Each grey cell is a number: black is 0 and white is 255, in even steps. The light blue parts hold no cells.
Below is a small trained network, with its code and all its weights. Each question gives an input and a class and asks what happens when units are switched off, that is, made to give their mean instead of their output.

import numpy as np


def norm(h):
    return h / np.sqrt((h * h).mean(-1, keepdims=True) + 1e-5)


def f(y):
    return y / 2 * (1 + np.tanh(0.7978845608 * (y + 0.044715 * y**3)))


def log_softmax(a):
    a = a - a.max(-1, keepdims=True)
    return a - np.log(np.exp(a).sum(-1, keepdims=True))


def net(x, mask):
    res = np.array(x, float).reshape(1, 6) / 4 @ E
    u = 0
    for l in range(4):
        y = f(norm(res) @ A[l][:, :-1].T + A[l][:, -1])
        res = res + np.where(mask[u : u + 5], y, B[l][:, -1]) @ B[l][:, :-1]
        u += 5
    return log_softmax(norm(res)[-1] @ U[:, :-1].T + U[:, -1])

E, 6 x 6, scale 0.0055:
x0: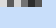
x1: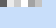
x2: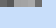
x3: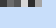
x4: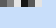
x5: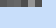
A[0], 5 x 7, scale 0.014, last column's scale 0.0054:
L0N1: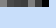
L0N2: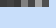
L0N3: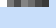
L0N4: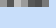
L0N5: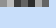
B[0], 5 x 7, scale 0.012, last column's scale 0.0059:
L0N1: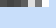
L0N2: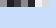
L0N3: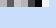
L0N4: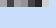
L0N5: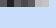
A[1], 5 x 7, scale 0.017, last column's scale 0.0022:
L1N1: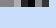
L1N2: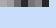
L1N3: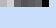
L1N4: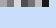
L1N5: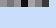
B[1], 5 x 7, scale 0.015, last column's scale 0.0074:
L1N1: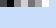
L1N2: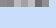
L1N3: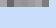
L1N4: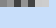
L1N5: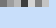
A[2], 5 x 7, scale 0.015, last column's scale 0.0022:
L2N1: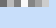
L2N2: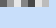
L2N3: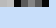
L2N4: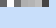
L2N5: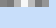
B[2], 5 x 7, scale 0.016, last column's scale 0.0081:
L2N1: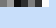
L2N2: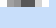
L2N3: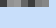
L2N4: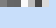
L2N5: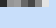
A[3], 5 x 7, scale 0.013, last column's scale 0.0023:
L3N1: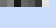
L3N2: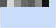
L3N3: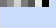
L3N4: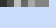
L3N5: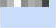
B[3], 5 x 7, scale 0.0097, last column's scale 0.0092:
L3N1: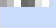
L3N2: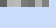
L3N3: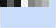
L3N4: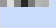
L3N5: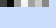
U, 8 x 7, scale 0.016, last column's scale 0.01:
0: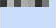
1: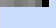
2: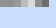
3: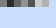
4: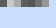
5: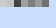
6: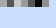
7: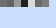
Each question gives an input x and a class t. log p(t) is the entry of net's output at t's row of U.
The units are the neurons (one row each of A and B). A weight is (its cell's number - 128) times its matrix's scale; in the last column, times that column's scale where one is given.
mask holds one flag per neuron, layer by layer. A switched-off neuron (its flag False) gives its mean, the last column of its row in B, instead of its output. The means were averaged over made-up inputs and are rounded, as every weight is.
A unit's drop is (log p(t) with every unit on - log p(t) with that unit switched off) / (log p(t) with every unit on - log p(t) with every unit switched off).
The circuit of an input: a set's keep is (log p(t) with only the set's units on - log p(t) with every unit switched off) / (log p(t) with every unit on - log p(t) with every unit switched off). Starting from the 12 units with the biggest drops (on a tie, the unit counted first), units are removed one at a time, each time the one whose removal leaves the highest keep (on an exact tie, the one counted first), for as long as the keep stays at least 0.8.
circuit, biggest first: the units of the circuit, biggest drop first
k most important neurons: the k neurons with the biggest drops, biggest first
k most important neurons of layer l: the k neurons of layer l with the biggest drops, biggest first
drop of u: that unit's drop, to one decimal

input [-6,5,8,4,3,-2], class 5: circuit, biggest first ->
(L2N2; L1N1)
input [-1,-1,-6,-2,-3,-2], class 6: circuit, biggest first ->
(L0N3)
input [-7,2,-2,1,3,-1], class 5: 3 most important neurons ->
(L0N3; L0N4; L0N1)
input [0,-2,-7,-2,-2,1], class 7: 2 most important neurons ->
(L0N1; L0N5)
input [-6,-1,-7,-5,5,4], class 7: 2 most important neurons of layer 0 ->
(L0N2; L0N3)
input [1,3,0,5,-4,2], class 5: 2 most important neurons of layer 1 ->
(L1N1; L1N2)
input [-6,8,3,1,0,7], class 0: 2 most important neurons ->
(L2N4; L1N1)
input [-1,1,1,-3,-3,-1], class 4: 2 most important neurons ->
(L2N5; L0N4)
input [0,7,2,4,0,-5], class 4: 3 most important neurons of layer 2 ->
(L2N5; L2N1; L2N2)
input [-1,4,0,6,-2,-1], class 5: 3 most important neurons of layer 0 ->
(L0N3; L0N4; L0N1)
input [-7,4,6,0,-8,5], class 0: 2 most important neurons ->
(L2N4; L0N3)
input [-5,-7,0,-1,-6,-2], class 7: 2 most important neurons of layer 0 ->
(L0N1; L0N4)
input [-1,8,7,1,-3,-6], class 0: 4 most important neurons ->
(L2N4; L1N1; L0N3; L0N2)
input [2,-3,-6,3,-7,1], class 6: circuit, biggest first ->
(L0N3)
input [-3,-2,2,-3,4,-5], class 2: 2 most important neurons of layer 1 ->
(L1N5; L1N2)
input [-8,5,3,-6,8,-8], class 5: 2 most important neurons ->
(L0N1; L2N2)
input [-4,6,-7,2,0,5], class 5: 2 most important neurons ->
(L0N3; L0N4)
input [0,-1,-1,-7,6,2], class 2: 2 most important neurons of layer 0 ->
(L0N3; L0N2)
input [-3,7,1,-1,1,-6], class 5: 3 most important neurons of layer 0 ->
(L0N1; L0N3; L0N4)
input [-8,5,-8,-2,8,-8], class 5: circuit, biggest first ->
(L2N2)
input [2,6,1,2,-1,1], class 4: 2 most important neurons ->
(L2N5; L1N4)
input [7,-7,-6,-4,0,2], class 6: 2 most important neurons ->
(L0N3; L0N4)
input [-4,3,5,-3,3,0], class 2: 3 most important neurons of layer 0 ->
(L0N3; L0N2; L0N4)
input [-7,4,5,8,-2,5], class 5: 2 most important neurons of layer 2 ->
(L2N1; L2N5)
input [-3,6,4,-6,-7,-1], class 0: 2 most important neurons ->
(L2N4; L0N3)
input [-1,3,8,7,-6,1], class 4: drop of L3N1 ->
0.3
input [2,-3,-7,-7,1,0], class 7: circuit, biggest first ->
(L1N5)
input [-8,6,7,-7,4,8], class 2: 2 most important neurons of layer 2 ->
(L2N1; L2N4)
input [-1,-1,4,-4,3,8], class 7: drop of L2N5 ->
0.0
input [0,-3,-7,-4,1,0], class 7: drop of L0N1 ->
0.1
